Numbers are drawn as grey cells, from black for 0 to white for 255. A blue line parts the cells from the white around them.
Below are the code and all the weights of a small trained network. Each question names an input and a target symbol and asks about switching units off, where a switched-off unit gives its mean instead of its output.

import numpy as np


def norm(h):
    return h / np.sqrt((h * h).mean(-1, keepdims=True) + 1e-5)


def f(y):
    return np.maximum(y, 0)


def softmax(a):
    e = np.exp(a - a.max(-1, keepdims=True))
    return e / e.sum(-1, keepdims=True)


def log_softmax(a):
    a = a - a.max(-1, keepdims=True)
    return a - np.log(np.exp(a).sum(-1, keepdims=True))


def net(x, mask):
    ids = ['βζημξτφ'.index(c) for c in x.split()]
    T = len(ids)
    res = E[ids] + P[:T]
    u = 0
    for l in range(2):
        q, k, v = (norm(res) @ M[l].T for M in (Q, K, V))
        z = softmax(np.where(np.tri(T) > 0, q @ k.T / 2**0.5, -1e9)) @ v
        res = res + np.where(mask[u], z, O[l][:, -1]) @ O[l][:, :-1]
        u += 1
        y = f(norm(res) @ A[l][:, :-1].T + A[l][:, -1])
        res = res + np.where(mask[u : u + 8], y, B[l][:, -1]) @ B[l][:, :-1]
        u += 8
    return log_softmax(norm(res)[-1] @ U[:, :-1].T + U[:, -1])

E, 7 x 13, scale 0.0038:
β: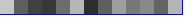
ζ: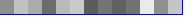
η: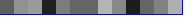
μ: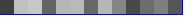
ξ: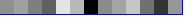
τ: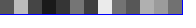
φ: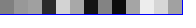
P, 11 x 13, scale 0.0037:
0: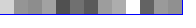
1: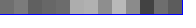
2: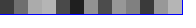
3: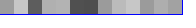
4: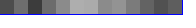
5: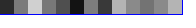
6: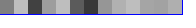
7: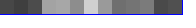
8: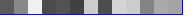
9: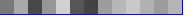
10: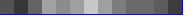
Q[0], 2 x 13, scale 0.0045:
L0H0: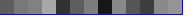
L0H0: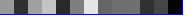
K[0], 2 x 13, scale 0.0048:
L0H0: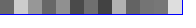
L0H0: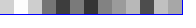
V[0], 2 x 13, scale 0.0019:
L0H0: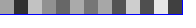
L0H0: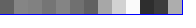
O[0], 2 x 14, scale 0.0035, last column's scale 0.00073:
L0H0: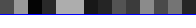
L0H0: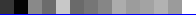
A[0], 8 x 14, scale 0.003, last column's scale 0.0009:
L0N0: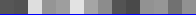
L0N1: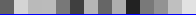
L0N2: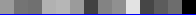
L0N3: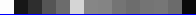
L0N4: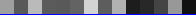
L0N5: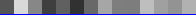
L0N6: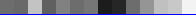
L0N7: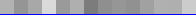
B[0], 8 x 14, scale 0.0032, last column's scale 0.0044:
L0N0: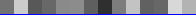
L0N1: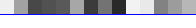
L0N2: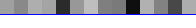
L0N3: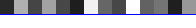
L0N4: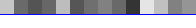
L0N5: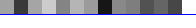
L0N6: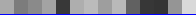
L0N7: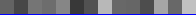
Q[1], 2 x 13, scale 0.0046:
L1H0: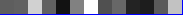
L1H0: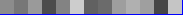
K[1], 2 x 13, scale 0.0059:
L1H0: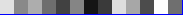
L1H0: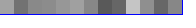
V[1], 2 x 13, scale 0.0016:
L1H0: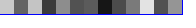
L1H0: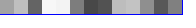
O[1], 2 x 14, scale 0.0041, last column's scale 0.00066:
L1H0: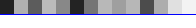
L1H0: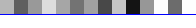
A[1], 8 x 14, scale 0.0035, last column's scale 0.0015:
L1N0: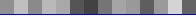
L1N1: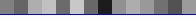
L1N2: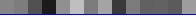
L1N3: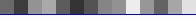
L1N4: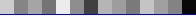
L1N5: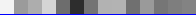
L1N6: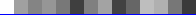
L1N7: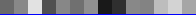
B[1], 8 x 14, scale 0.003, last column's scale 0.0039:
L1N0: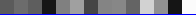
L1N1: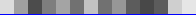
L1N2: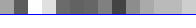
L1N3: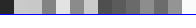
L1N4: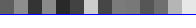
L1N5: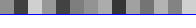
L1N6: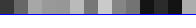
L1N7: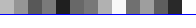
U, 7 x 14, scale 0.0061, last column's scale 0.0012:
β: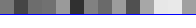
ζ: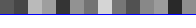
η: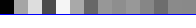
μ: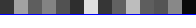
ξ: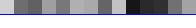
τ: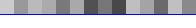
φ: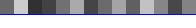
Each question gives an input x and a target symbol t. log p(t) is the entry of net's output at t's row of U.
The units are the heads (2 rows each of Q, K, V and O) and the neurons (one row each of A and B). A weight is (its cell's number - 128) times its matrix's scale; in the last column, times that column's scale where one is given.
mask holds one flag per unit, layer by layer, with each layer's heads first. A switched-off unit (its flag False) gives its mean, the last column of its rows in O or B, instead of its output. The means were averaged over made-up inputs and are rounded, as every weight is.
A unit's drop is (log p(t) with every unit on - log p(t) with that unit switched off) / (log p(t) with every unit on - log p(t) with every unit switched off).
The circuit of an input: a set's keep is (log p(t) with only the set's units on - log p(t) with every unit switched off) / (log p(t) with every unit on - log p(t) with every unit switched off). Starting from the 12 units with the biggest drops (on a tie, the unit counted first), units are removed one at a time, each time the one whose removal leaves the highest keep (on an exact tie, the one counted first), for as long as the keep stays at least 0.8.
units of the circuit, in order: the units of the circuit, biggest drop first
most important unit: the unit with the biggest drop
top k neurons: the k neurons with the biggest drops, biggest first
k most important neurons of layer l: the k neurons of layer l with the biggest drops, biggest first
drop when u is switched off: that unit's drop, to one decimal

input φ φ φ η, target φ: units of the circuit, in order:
L1N0
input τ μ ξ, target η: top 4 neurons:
L0N5, L1N3, L1N4, L0N6
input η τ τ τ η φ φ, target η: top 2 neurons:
L1N3, L0N4
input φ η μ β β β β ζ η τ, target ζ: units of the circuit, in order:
L0H0, L1N5, L1N6
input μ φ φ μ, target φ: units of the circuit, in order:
L0H0, L1N0
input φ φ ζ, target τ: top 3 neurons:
L0N1, L0N6, L1N4
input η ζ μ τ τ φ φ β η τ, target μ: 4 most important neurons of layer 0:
L0N6, L0N5, L0N3, L0N2
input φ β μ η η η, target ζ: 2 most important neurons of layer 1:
L1N6, L1N5
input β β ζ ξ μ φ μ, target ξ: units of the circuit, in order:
L1H0, L1N4, L1N1
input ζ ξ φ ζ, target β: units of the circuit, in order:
L0H0, L0N7
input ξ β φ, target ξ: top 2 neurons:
L0N6, L1N7
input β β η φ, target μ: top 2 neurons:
L1N4, L0N3
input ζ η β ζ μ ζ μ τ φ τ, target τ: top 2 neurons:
L1N2, L0N5
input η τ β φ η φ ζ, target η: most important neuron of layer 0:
L0N7
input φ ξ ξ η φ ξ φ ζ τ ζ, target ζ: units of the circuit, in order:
L0H0, L1N6, L0N7, L1N5
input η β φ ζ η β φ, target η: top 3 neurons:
L1N3, L0N4, L0N7
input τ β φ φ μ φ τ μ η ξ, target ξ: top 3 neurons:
L0N2, L1N4, L0N0
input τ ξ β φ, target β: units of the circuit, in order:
L0H0, L1N4
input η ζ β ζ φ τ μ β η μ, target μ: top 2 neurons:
L1N4, L0N3
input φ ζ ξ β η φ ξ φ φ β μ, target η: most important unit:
L0N5
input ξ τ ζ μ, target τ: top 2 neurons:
L0N1, L1N2
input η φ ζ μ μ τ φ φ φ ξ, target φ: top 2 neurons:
L1N0, L0N2
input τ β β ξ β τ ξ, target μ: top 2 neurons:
L1N4, L0N2
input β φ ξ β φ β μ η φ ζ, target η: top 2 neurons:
L0N7, L1N3
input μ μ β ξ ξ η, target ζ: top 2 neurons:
L0N4, L1N7
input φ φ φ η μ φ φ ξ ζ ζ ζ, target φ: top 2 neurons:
L0N0, L0N5
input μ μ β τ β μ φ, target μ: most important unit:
L1N4
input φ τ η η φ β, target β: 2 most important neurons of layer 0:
L0N4, L0N5
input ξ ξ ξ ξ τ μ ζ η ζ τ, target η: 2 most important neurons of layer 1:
L1N3, L1N7
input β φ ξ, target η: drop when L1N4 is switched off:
0.1
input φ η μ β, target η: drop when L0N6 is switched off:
0.0
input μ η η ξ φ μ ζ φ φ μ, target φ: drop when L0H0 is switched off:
0.3
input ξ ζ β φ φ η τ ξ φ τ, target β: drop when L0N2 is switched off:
0.1
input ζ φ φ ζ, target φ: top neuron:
L1N0
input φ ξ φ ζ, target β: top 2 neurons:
L1N4, L0N7
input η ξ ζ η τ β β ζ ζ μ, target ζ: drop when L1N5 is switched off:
0.2
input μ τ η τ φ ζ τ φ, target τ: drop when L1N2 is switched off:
0.4
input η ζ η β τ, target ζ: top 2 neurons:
L1N2, L0N1
